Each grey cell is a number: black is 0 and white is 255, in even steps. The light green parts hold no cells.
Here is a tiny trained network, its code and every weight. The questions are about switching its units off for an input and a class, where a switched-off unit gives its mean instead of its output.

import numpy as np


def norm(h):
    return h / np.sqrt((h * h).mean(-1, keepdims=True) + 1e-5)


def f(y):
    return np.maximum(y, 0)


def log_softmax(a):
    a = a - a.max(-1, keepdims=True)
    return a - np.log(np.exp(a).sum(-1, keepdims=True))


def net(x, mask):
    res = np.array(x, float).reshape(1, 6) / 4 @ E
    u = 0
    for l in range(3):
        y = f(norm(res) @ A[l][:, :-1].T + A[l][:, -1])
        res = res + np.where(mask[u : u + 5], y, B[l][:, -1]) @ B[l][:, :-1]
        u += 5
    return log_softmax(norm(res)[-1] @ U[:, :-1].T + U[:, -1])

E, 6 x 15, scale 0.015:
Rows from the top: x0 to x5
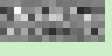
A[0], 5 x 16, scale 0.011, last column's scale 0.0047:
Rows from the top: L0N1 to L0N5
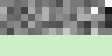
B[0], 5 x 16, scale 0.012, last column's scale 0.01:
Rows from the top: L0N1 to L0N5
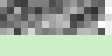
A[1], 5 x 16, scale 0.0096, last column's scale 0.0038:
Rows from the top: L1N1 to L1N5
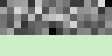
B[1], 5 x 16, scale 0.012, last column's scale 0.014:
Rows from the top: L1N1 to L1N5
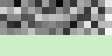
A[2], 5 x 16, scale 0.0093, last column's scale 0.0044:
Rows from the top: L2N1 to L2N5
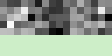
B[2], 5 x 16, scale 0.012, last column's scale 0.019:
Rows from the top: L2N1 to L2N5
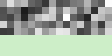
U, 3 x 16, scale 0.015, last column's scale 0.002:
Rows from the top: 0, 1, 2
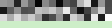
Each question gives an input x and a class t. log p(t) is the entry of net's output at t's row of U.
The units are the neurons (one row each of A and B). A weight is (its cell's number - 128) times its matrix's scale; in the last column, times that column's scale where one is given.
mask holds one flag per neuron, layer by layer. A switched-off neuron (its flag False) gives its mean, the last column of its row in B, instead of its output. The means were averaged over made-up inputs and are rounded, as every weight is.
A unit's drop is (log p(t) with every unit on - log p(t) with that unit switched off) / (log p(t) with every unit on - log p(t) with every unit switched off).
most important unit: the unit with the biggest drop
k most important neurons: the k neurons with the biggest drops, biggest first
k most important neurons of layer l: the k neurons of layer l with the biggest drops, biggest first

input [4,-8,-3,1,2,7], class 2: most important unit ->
L1N5
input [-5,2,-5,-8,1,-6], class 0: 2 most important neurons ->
L2N5; L0N5
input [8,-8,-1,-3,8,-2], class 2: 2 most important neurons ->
L1N5; L0N4
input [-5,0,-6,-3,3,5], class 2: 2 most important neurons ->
L0N2; L1N5
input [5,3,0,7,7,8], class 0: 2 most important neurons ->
L1N1; L0N5
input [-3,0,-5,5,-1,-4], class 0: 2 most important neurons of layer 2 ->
L2N5; L2N3
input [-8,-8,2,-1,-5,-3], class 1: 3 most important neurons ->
L0N3; L1N3; L1N1
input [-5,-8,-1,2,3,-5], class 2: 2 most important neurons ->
L1N5; L0N4
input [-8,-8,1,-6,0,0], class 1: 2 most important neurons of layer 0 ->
L0N3; L0N1
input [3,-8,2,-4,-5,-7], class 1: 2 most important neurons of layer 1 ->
L1N3; L1N1
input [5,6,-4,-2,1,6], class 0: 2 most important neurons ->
L1N1; L2N5
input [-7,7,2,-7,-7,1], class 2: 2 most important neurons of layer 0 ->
L0N5; L0N3
